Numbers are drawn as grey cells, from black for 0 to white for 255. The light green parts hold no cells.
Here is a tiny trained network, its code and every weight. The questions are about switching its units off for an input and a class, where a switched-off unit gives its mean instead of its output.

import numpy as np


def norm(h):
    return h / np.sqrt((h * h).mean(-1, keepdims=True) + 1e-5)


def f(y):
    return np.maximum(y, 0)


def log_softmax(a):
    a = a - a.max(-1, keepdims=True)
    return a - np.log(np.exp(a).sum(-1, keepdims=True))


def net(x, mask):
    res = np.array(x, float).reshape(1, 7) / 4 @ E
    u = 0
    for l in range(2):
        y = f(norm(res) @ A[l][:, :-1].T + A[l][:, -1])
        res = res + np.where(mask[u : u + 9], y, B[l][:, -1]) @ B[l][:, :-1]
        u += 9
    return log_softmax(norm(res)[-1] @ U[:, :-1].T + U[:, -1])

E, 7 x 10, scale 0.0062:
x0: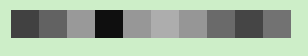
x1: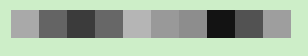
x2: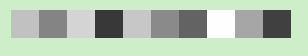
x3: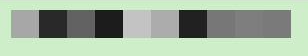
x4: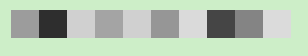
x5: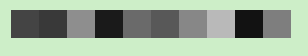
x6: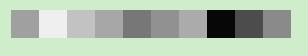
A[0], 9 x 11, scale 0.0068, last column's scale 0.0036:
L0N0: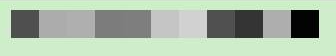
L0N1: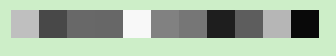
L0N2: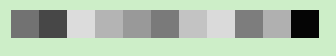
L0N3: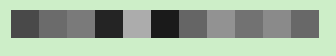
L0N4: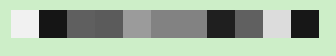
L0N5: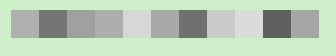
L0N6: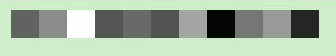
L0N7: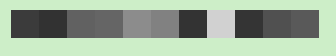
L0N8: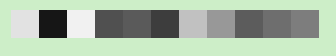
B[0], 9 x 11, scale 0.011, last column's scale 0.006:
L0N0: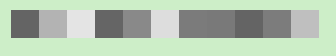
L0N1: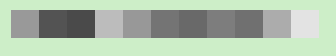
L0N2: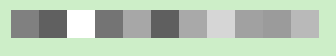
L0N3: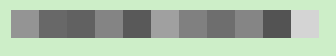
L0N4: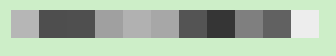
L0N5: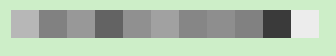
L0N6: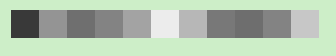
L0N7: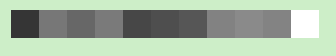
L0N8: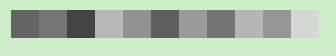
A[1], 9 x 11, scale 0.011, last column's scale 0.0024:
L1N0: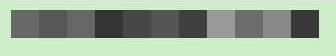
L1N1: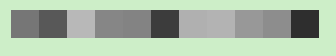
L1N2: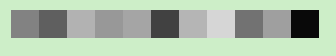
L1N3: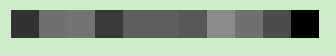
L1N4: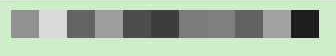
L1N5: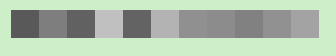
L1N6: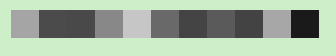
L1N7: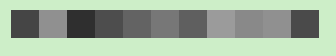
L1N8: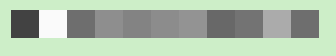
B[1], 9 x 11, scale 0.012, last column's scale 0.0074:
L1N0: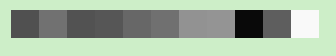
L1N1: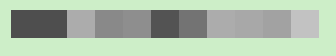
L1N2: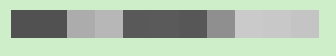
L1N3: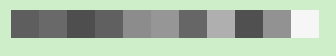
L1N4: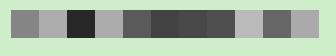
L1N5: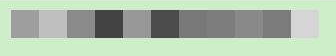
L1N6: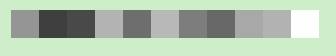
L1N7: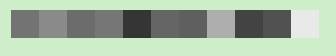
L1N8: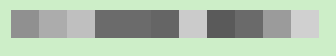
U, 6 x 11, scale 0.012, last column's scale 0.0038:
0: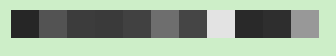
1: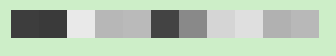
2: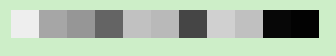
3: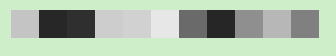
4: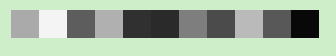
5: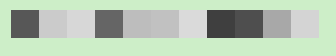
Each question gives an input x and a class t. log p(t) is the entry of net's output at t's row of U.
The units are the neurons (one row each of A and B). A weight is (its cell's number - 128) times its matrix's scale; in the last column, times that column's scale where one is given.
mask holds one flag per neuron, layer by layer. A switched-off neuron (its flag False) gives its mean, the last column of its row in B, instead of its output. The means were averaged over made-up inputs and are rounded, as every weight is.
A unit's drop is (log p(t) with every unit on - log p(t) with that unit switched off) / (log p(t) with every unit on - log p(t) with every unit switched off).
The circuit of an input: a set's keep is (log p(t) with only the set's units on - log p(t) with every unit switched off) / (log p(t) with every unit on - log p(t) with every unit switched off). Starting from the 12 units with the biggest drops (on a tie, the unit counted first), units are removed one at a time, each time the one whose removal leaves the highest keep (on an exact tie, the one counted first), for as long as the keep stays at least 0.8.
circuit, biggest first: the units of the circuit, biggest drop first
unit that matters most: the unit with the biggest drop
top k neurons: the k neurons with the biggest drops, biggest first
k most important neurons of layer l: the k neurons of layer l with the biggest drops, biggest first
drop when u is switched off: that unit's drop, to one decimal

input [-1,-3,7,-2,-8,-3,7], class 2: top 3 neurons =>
(L0N5; L0N7; L0N8)
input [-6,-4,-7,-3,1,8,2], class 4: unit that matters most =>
L1N4
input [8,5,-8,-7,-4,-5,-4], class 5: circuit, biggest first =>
(L1N8; L0N0)
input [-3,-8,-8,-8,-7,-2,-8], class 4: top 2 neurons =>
(L1N4; L0N7)
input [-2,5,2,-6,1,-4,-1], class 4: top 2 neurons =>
(L0N2; L0N4)
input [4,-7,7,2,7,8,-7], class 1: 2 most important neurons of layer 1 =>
(L1N2; L1N1)
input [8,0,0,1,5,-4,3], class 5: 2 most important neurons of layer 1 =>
(L1N8; L1N5)
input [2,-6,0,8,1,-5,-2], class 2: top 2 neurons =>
(L0N5; L1N7)
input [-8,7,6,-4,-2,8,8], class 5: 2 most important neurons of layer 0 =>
(L0N6; L0N7)
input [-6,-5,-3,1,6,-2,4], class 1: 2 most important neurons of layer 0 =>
(L0N2; L0N4)
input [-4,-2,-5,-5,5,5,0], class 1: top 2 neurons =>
(L0N2; L1N2)
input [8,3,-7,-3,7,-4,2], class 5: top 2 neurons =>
(L0N0; L0N6)
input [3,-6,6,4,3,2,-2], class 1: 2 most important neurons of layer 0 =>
(L0N2; L0N8)
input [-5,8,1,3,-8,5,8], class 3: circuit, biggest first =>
(L1N6)
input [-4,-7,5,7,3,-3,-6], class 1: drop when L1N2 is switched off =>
0.1
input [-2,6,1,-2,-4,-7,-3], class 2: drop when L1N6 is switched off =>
0.3
